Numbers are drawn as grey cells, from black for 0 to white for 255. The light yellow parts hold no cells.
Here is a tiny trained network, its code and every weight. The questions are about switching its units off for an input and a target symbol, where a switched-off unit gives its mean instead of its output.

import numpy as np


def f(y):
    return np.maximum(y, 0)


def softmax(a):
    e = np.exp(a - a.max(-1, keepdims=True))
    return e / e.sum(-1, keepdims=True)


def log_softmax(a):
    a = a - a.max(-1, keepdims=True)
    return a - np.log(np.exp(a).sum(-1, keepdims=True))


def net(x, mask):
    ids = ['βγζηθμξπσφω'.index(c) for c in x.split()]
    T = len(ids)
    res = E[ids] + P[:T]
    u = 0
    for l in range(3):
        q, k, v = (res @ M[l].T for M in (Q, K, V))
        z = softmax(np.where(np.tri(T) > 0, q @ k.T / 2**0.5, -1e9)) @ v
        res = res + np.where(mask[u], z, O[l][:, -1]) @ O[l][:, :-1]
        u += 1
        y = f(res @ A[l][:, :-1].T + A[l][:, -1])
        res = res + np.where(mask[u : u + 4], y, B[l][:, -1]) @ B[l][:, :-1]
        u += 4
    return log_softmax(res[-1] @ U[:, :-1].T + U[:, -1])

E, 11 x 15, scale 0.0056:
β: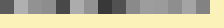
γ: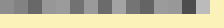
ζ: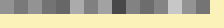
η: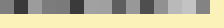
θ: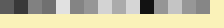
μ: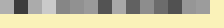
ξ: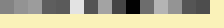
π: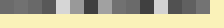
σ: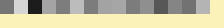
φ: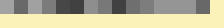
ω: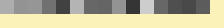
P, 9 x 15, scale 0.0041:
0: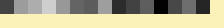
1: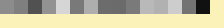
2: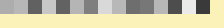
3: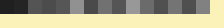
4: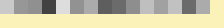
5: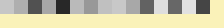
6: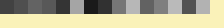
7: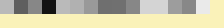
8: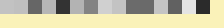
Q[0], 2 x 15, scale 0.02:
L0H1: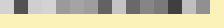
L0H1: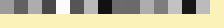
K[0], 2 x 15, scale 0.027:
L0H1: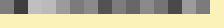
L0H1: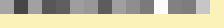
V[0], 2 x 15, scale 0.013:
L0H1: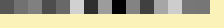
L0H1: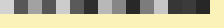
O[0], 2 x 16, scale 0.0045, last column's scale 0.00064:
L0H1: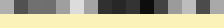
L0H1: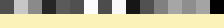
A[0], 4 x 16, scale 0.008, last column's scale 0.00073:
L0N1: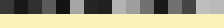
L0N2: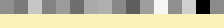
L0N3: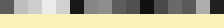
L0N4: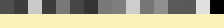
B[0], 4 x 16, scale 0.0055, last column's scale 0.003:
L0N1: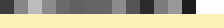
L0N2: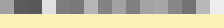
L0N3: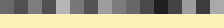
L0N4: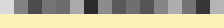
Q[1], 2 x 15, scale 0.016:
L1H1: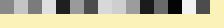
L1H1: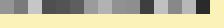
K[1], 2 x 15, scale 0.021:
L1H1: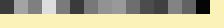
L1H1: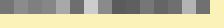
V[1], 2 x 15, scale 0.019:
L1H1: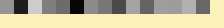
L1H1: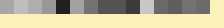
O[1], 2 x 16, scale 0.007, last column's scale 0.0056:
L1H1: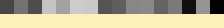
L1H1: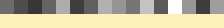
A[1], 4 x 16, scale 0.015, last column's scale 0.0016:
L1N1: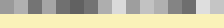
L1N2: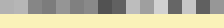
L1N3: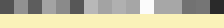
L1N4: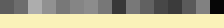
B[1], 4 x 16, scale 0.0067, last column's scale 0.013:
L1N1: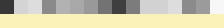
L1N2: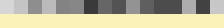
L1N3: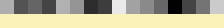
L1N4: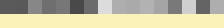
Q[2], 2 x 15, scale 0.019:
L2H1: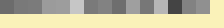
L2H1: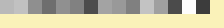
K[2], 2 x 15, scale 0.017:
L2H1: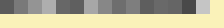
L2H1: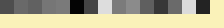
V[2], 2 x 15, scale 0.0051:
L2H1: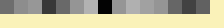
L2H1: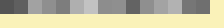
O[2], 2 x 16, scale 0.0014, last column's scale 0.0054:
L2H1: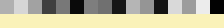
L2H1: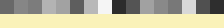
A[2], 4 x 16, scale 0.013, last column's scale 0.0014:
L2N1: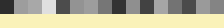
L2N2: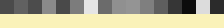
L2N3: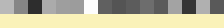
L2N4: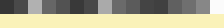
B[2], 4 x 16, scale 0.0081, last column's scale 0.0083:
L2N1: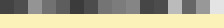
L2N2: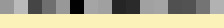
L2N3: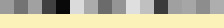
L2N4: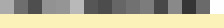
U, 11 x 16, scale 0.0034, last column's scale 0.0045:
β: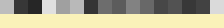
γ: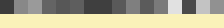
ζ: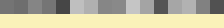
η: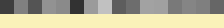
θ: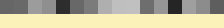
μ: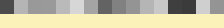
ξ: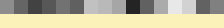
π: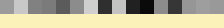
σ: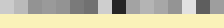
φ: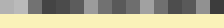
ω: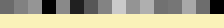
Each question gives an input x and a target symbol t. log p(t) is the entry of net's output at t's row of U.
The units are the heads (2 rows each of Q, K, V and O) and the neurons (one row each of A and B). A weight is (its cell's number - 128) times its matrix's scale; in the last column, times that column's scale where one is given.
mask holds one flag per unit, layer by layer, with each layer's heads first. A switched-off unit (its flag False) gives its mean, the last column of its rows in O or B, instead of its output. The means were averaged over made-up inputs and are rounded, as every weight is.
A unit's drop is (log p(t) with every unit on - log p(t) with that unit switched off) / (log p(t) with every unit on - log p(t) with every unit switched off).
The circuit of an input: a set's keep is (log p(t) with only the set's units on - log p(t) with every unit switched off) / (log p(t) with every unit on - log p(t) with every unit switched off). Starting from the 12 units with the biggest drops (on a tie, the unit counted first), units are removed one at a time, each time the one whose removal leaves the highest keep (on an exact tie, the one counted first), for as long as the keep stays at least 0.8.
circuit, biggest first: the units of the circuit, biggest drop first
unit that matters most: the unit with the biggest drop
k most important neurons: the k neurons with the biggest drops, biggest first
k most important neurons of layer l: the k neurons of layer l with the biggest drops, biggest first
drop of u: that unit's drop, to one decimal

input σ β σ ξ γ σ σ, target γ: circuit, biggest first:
[L0N1; L2N1; L1N3]
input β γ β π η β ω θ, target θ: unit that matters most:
L1N4
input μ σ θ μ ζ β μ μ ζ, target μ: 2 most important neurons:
[L1N3; L1N1]
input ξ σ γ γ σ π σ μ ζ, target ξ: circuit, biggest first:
[L0H1; L1H1]
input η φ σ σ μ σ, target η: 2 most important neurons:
[L1N4; L2N2]
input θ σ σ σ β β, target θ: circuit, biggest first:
[L1N4; L1H1; L0N3]
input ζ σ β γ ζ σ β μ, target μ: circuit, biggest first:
[L0H1; L1N1]
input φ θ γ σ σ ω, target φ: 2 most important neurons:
[L2N2; L2N3]
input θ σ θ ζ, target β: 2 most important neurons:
[L1N1; L2N4]
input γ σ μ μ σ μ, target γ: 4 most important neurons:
[L2N1; L0N3; L1N1; L1N3]
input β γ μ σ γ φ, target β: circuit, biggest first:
[L1H1; L0H1; L1N1]
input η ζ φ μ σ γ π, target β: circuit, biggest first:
[L1N1; L2N4]
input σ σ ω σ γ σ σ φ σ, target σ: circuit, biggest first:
[L1H1; L1N2; L1N1]
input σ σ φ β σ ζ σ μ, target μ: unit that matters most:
L0H1
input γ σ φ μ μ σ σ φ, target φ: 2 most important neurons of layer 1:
[L1N1; L1N2]
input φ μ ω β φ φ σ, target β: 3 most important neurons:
[L1N1; L2N4; L0N2]
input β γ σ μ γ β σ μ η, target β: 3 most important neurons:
[L1N3; L1N1; L0N2]
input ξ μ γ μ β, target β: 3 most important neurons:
[L1N1; L1N3; L0N1]
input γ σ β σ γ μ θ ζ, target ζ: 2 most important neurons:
[L2N3; L1N3]
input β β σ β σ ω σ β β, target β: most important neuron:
[L1N3]
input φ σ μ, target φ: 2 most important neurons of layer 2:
[L2N2; L2N3]
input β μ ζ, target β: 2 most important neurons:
[L1N3; L1N1]
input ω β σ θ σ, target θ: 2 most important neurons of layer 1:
[L1N4; L1N1]
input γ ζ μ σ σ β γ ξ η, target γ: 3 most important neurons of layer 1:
[L1N1; L1N3; L1N4]
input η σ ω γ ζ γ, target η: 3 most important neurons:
[L1N4; L2N2; L0N3]
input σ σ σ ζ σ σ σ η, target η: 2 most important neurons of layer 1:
[L1N4; L1N1]
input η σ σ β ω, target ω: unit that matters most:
L1H1
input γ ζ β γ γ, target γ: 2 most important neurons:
[L2N1; L1N3]
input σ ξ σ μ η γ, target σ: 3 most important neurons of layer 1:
[L1N2; L1N1; L1N3]
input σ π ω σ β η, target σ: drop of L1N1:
0.1
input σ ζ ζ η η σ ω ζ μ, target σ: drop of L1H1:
0.5
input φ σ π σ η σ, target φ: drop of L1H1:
1.1
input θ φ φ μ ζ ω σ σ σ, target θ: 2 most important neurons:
[L1N4; L0N3]
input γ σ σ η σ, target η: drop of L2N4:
0.1
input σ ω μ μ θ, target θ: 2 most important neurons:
[L1N4; L1N1]
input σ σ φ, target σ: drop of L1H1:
0.5
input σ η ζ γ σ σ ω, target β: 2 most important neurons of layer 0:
[L0N2; L0N4]
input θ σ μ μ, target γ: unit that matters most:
L0H1
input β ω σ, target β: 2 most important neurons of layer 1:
[L1N3; L1N1]
